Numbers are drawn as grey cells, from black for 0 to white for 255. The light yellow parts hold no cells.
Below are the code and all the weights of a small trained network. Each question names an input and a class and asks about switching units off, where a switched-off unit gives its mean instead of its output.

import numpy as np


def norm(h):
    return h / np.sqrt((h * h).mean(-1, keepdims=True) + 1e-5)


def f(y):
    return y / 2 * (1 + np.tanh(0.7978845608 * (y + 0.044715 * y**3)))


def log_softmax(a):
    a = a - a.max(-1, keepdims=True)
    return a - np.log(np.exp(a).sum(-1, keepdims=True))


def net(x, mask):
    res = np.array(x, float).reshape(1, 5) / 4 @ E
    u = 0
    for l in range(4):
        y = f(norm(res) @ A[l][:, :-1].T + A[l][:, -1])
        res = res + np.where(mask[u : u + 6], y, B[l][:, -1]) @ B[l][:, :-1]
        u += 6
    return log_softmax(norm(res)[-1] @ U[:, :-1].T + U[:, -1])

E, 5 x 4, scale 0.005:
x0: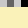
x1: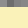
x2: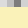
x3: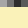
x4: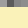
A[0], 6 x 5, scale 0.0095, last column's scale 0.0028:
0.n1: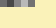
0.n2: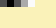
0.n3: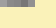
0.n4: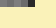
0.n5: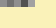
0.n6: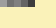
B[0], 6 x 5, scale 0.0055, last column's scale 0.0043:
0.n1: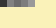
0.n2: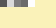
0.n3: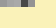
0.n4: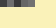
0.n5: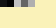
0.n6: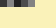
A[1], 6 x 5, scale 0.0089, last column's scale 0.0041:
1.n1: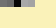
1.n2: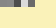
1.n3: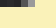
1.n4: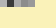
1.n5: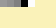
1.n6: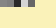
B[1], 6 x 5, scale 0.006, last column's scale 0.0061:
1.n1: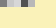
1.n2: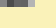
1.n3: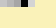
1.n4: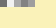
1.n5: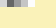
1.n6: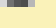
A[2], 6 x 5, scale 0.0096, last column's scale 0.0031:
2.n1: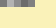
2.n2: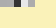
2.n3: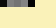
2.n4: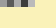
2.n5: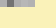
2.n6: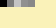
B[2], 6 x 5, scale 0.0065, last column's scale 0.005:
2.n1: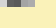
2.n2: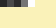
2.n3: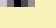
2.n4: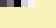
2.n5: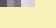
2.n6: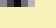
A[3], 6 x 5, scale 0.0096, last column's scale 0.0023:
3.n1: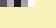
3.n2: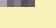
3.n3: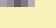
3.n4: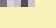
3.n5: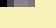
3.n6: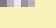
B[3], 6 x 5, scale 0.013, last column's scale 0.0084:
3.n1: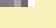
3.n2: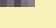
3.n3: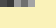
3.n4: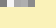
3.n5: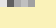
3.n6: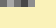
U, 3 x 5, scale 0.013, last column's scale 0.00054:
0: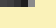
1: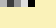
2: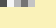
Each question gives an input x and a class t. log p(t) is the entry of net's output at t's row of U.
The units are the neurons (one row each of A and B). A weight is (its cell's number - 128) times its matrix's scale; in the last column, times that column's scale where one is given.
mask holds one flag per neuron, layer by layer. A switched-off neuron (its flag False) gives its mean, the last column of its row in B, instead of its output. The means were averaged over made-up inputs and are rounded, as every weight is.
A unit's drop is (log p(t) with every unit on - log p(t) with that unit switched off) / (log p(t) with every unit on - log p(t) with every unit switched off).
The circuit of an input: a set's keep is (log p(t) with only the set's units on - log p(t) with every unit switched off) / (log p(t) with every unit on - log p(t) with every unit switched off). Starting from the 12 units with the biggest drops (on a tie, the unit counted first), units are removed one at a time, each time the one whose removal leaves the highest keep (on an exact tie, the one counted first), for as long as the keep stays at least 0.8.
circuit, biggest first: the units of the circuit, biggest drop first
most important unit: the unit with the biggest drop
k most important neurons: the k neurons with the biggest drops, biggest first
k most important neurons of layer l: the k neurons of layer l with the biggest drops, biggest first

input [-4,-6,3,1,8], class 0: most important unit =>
1.n6
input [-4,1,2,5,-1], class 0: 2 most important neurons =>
(1.n6, 1.n3)
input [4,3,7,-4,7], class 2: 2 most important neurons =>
(1.n4, 3.n6)
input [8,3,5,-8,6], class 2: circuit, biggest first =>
(3.n6, 1.n4)
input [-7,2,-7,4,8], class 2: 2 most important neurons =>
(1.n3, 3.n4)
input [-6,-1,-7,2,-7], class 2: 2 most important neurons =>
(1.n3, 3.n4)
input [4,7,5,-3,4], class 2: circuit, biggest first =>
(1.n4, 3.n6)
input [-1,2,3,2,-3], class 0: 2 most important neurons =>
(1.n6, 1.n5)
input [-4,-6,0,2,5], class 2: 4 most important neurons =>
(1.n1, 0.n2, 1.n5, 2.n6)
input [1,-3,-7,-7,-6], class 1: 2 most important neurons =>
(3.n5, 1.n3)
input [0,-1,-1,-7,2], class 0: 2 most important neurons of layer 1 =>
(1.n5, 1.n1)
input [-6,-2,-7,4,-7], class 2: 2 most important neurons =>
(1.n3, 3.n4)
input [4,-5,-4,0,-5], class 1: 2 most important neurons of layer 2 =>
(2.n4, 2.n3)
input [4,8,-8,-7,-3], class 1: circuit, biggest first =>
(3.n5)
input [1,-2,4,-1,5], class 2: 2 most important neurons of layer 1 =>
(1.n4, 1.n5)
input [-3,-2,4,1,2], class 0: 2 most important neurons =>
(1.n6, 1.n5)
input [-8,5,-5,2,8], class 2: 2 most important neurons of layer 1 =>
(1.n3, 1.n1)
